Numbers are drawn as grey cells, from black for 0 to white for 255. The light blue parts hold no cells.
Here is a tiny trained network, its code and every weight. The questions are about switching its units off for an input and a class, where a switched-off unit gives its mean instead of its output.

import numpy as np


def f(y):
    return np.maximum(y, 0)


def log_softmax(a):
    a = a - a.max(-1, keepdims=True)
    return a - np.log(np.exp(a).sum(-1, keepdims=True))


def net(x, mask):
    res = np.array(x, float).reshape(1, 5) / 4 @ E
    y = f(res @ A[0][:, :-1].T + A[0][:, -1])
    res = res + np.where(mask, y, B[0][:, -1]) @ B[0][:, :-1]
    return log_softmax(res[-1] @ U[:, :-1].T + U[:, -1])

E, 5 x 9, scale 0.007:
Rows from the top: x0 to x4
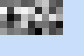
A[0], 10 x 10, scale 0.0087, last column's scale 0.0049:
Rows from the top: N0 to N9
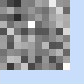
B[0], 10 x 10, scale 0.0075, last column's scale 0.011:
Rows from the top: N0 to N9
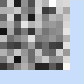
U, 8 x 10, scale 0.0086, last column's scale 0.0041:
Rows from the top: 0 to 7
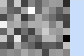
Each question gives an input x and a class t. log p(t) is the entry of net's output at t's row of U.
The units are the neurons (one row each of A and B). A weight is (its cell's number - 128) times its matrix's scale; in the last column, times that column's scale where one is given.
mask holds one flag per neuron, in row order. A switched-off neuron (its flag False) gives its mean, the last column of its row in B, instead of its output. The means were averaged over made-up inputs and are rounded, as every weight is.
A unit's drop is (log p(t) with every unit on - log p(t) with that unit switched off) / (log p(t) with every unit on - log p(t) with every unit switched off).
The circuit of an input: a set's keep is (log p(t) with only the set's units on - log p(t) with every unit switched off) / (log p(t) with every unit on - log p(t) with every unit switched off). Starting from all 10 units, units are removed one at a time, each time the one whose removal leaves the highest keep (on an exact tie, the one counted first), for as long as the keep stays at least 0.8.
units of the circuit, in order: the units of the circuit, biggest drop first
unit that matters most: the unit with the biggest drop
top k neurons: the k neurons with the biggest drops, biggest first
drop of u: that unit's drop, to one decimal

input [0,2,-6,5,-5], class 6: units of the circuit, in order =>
(N0, N3)
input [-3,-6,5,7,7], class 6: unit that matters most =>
N9
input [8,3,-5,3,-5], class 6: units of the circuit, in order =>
(N0, N3)
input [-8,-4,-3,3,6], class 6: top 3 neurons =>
(N0, N2, N3)
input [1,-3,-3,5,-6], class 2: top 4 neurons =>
(N0, N8, N2, N3)
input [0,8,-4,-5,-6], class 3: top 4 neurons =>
(N9, N1, N7, N3)
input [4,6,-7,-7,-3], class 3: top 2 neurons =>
(N9, N1)
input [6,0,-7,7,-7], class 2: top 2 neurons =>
(N0, N2)
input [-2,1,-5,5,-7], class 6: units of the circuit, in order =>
(N0, N3)
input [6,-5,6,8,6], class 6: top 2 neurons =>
(N9, N8)
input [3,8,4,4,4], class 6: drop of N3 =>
-0.1
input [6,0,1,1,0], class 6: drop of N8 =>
0.2
